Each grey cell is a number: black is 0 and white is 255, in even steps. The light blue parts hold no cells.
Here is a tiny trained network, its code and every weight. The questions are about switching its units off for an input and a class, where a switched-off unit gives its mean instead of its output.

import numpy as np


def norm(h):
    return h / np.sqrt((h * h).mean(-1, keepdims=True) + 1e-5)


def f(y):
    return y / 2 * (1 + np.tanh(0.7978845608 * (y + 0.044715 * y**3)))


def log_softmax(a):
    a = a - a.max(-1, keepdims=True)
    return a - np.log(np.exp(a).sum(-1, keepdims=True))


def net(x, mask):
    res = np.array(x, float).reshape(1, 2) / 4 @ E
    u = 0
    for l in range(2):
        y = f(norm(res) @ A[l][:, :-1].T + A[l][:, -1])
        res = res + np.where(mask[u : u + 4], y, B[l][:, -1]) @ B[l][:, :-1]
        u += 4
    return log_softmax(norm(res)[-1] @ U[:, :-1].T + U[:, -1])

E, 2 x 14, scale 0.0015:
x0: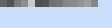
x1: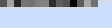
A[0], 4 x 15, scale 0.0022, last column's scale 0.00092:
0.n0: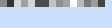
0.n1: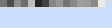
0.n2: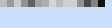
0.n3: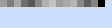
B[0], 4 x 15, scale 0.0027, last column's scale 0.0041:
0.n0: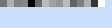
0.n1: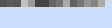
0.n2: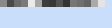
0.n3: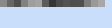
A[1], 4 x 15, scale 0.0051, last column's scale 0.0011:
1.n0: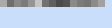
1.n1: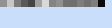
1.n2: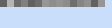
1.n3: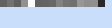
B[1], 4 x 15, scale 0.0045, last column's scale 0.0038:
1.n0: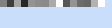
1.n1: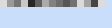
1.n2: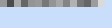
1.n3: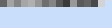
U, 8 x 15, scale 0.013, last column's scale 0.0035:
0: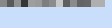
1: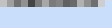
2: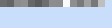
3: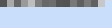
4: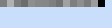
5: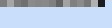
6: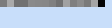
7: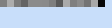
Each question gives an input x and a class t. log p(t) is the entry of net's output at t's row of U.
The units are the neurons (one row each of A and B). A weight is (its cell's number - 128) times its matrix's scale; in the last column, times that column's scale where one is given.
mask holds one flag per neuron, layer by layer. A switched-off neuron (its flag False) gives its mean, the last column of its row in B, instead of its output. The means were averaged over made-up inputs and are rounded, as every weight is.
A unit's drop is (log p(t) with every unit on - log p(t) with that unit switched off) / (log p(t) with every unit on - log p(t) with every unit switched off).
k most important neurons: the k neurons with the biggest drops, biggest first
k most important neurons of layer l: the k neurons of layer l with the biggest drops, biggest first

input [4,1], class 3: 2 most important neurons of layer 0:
0.n0, 0.n1
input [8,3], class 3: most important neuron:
1.n3
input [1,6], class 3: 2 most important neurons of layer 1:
1.n0, 1.n1
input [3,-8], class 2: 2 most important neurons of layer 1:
1.n0, 1.n1
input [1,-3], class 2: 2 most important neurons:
0.n0, 1.n0
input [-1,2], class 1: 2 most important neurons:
0.n2, 1.n1
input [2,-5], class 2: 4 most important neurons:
0.n0, 1.n0, 1.n1, 1.n3
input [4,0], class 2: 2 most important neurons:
0.n2, 1.n0
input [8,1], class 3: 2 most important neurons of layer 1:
1.n3, 1.n0
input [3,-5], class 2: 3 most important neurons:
0.n0, 1.n0, 1.n1
